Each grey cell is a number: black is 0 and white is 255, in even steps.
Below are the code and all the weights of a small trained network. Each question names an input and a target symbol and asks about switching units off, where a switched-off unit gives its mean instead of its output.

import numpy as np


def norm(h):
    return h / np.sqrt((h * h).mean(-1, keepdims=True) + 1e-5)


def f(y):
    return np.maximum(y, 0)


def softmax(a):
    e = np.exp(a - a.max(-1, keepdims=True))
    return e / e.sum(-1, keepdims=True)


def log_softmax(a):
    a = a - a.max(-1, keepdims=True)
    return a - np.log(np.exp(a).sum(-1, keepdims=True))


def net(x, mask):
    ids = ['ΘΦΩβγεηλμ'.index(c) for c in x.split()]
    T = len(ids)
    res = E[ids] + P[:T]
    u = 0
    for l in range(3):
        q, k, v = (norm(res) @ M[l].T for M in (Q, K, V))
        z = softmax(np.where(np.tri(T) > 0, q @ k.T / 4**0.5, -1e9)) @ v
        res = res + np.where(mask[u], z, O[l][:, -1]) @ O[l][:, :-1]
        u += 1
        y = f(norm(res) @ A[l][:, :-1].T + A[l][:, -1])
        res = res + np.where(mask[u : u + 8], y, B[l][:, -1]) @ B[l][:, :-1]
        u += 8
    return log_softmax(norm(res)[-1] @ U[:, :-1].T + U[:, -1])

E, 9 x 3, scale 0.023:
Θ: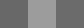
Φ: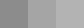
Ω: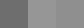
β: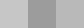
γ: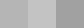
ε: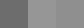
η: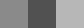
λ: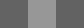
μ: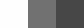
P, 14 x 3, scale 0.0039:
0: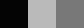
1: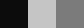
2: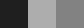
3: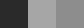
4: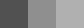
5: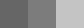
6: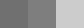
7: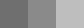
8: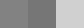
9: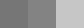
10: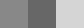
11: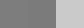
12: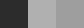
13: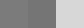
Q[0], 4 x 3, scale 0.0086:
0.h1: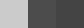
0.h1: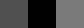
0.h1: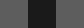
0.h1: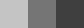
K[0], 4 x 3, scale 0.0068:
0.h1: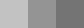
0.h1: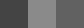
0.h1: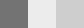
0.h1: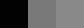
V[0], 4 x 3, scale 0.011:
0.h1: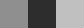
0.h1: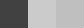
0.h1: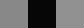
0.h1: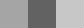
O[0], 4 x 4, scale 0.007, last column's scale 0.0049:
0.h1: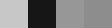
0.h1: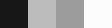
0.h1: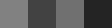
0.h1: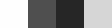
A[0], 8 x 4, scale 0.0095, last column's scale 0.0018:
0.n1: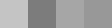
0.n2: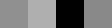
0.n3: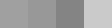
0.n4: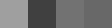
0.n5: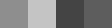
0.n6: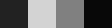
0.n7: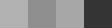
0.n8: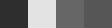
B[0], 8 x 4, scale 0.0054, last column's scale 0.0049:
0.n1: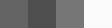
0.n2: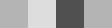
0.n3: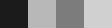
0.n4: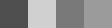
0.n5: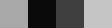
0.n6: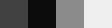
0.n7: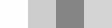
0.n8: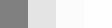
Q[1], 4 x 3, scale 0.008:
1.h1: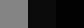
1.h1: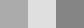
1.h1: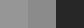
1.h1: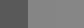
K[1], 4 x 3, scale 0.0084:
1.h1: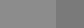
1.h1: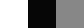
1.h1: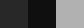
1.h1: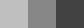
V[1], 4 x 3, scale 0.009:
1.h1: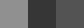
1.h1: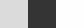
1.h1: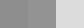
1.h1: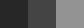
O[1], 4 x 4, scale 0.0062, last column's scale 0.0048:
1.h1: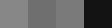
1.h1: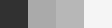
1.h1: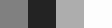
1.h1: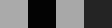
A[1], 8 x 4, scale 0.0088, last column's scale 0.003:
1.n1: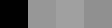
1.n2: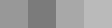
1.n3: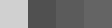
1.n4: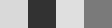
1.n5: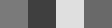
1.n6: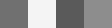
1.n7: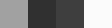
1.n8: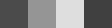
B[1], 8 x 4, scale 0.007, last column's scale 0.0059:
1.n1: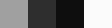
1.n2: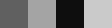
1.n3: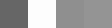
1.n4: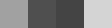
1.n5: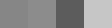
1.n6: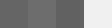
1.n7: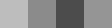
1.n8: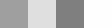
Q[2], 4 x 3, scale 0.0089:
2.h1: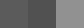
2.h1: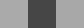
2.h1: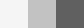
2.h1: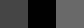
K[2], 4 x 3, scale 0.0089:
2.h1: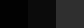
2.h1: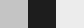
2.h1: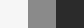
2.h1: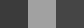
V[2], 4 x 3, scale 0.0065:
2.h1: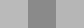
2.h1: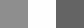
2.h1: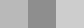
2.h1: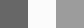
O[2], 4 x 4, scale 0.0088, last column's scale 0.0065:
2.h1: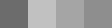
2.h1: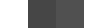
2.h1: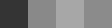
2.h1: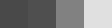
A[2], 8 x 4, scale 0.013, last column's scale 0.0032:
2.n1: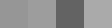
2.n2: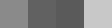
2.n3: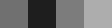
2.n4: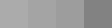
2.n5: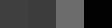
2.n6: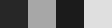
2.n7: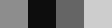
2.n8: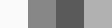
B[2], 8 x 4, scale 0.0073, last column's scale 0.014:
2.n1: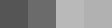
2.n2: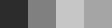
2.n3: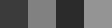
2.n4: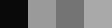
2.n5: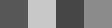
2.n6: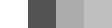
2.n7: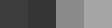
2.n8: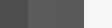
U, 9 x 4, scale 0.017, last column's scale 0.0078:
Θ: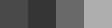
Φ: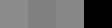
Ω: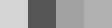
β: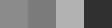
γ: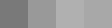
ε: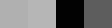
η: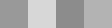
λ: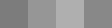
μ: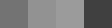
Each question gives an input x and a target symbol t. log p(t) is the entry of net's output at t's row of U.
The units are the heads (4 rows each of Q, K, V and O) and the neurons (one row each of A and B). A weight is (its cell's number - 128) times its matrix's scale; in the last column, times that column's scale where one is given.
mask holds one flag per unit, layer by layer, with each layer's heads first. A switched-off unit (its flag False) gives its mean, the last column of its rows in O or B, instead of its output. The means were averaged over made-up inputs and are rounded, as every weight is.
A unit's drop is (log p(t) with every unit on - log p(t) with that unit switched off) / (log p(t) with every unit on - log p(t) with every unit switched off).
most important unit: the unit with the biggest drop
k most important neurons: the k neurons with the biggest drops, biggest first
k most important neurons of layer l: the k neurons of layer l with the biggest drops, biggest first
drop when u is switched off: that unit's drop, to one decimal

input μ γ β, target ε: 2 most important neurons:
[0.n8 2.n2]
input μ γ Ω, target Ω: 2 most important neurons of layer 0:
[0.n8 0.n6]
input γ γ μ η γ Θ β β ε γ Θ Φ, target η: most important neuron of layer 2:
[2.n7]
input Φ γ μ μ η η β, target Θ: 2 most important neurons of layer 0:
[0.n8 0.n1]
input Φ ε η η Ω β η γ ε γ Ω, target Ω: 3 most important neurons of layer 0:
[0.n6 0.n5 0.n7]
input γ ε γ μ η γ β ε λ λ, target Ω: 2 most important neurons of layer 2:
[2.n6 2.n8]
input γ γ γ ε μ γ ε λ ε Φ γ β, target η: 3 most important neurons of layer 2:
[2.n7 2.n2 2.n3]
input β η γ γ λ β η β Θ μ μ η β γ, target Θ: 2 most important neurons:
[2.n8 0.n8]
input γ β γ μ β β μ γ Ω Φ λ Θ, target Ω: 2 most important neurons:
[2.n6 0.n8]
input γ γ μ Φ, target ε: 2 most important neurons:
[2.n2 2.n7]
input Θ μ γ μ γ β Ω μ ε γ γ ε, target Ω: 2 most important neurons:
[2.n6 0.n8]
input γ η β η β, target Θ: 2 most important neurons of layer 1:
[1.n4 1.n2]
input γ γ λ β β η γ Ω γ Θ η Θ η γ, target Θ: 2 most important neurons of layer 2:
[2.n8 2.n6]
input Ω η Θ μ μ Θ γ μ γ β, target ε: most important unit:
0.h1
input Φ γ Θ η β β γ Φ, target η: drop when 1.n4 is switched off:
0.1
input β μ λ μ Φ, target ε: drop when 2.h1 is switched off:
0.2
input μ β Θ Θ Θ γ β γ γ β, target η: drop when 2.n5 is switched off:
0.0
